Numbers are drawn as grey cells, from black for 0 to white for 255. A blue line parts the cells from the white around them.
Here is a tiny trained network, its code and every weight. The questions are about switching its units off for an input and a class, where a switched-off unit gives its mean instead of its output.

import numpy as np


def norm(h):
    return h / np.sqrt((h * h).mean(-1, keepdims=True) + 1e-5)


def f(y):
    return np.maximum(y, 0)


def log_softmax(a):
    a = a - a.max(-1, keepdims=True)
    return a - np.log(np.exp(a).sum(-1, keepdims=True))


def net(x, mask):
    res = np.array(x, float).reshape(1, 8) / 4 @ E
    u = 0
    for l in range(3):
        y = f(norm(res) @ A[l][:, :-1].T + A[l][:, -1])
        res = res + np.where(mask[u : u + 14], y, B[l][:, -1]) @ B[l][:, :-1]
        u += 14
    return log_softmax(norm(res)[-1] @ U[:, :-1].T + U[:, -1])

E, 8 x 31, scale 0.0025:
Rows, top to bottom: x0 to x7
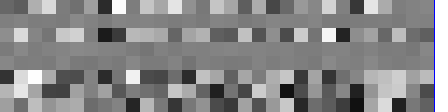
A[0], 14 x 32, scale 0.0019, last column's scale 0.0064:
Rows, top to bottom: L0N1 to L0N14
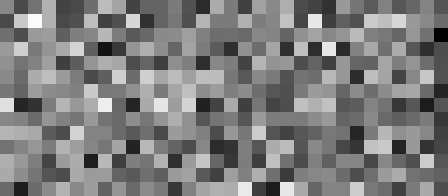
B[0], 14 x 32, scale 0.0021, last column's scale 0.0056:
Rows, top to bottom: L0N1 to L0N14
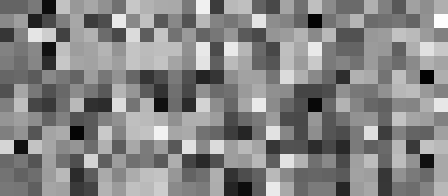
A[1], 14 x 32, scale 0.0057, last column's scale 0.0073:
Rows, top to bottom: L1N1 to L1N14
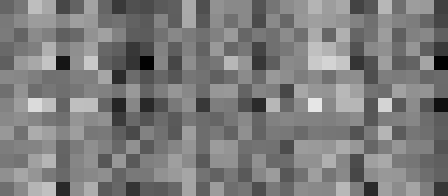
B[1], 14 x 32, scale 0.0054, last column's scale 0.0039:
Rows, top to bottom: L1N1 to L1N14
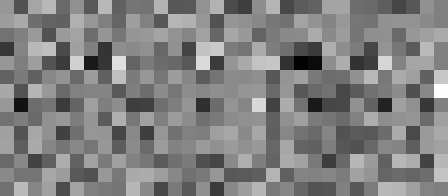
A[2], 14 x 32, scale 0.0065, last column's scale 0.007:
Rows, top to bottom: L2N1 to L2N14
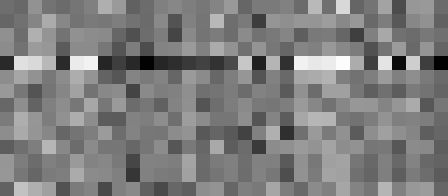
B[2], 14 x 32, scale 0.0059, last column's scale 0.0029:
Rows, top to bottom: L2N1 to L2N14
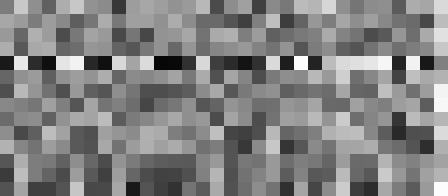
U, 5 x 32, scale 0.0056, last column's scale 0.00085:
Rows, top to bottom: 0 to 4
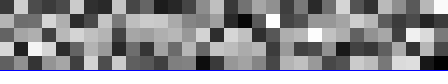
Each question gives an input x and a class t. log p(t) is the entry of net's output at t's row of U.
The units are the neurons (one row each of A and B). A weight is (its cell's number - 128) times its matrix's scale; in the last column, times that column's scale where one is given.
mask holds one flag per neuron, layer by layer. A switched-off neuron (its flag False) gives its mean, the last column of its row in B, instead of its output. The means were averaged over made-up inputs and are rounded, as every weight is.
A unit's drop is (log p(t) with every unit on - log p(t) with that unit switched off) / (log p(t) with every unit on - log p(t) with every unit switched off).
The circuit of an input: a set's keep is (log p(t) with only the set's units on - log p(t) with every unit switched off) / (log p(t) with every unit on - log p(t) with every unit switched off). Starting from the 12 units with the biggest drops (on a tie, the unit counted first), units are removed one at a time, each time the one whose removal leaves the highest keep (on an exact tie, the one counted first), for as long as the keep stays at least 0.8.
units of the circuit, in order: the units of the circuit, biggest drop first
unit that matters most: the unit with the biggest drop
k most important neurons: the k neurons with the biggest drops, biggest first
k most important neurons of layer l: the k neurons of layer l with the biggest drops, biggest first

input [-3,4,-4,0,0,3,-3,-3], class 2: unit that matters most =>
L0N8
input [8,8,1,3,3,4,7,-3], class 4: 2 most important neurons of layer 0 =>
L0N6, L0N14
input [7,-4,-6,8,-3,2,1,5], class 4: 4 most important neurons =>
L1N12, L0N6, L0N4, L2N8
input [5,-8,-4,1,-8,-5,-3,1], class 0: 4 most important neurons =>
L0N8, L2N7, L1N6, L0N12
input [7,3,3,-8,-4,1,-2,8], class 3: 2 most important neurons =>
L1N10, L0N11
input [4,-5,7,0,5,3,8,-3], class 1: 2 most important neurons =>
L1N13, L2N10
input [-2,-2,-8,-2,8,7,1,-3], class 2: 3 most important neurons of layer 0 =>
L0N8, L0N5, L0N1
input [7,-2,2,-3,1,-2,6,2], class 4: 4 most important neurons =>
L1N12, L0N6, L2N8, L0N14
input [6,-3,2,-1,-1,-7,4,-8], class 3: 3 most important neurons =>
L1N7, L0N2, L1N11
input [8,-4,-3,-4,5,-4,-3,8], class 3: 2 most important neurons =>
L1N10, L0N11
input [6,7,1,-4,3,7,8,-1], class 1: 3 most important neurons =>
L2N10, L1N13, L0N8
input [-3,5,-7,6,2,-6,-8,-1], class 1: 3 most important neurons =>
L0N14, L2N11, L2N2
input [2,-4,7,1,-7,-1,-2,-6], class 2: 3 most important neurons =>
L0N4, L2N9, L2N6
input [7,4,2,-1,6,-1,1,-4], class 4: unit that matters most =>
L1N12
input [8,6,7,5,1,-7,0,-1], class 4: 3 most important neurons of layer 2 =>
L2N8, L2N14, L2N1
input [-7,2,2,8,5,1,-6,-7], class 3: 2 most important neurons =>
L1N7, L1N11
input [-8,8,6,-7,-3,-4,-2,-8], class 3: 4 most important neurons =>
L1N7, L1N11, L1N12, L0N6
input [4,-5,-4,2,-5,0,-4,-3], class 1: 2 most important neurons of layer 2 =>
L2N11, L2N2
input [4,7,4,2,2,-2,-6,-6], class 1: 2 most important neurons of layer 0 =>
L0N14, L0N11
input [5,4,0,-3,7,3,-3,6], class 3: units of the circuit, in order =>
L0N11
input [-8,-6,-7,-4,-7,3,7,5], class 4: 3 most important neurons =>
L1N6, L0N12, L1N9
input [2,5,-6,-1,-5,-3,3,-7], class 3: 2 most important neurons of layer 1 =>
L1N7, L1N11
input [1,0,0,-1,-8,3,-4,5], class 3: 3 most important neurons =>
L0N11, L2N3, L1N10
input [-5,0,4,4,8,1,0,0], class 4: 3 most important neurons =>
L1N6, L0N12, L2N8
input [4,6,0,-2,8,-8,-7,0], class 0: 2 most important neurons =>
L0N8, L2N7
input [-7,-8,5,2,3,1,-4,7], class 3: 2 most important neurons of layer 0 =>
L0N11, L0N6
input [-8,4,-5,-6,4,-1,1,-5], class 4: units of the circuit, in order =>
L1N6
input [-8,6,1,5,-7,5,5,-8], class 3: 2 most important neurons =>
L1N7, L1N11
